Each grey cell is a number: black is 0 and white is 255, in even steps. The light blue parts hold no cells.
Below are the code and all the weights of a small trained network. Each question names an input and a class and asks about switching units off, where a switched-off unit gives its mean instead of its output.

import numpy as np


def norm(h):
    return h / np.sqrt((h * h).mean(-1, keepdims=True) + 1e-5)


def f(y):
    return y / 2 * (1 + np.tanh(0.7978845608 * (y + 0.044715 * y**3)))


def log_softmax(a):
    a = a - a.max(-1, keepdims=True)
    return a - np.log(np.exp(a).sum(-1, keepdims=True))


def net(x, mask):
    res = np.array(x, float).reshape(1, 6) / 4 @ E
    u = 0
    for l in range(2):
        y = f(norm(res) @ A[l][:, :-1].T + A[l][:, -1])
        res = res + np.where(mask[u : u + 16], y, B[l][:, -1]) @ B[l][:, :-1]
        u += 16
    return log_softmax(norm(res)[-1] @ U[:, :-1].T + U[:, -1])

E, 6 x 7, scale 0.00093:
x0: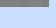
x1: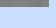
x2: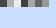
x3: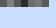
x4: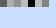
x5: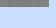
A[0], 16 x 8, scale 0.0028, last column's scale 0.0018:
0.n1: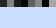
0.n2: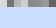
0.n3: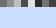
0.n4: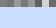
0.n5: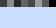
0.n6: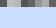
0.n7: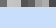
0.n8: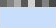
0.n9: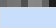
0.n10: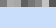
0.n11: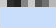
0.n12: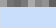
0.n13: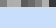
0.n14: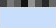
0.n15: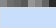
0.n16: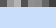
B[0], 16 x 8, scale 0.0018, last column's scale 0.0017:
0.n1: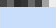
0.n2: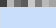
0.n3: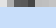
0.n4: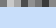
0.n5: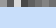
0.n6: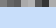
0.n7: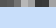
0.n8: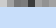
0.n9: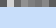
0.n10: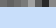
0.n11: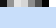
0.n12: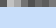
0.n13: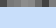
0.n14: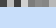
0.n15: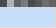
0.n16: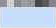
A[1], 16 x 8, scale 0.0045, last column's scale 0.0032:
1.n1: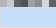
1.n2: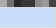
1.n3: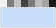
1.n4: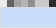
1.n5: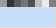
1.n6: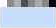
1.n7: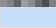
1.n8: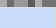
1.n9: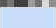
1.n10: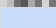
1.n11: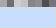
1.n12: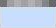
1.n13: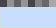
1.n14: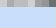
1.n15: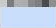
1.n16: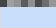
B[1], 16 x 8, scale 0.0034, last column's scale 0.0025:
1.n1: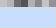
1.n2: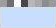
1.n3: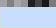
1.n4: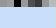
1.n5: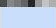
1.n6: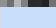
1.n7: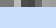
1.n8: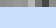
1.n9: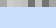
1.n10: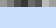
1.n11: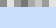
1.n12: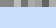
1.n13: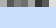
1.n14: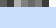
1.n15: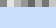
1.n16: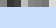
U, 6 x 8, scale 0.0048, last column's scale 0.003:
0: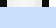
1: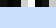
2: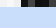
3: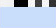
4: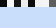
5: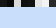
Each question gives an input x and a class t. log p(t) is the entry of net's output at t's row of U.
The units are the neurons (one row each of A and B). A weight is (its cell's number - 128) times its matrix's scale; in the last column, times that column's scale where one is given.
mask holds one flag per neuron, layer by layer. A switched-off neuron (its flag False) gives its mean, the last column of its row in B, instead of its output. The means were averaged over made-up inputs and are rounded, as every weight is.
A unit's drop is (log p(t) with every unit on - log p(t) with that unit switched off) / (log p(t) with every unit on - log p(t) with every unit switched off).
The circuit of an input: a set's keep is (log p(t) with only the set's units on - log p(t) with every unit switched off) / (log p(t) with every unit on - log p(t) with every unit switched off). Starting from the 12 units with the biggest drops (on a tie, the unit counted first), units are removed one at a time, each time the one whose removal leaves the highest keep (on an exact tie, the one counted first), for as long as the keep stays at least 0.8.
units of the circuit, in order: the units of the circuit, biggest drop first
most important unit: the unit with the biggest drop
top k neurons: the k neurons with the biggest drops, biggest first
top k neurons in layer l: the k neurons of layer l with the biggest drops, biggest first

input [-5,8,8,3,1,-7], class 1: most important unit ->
0.n7
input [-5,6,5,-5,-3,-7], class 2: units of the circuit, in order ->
0.n3, 1.n3
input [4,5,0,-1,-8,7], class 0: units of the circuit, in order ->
0.n11, 1.n13
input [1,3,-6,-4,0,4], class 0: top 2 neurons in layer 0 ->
0.n11, 0.n3
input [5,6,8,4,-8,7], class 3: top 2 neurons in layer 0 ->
0.n3, 0.n14
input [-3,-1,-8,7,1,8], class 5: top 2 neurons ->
1.n2, 0.n7
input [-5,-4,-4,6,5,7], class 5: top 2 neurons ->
1.n2, 1.n5
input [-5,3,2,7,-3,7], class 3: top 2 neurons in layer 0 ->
0.n3, 0.n14
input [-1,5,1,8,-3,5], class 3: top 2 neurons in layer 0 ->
0.n3, 0.n1
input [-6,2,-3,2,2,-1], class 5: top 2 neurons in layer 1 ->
1.n5, 1.n2
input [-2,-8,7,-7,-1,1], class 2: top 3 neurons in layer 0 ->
0.n11, 0.n3, 0.n8
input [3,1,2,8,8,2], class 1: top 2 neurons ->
0.n3, 1.n13
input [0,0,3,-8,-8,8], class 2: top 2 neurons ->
0.n3, 1.n10
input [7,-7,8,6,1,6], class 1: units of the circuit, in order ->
1.n16
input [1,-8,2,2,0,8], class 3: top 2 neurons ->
0.n11, 0.n3
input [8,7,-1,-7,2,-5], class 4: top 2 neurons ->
0.n11, 1.n4
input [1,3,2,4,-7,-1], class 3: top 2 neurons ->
0.n3, 0.n8
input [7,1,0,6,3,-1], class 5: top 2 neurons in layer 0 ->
0.n11, 0.n1
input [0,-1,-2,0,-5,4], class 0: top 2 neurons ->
0.n11, 0.n1
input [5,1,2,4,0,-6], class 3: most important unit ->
0.n11
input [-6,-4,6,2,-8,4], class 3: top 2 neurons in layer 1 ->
1.n1, 1.n10
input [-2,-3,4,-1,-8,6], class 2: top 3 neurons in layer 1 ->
1.n6, 1.n3, 1.n14
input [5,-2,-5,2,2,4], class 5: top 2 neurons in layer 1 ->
1.n5, 1.n2
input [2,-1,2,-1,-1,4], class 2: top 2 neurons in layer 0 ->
0.n3, 0.n1
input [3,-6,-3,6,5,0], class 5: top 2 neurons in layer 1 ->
1.n2, 1.n5
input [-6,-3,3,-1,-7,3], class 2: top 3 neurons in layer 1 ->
1.n6, 1.n3, 1.n14
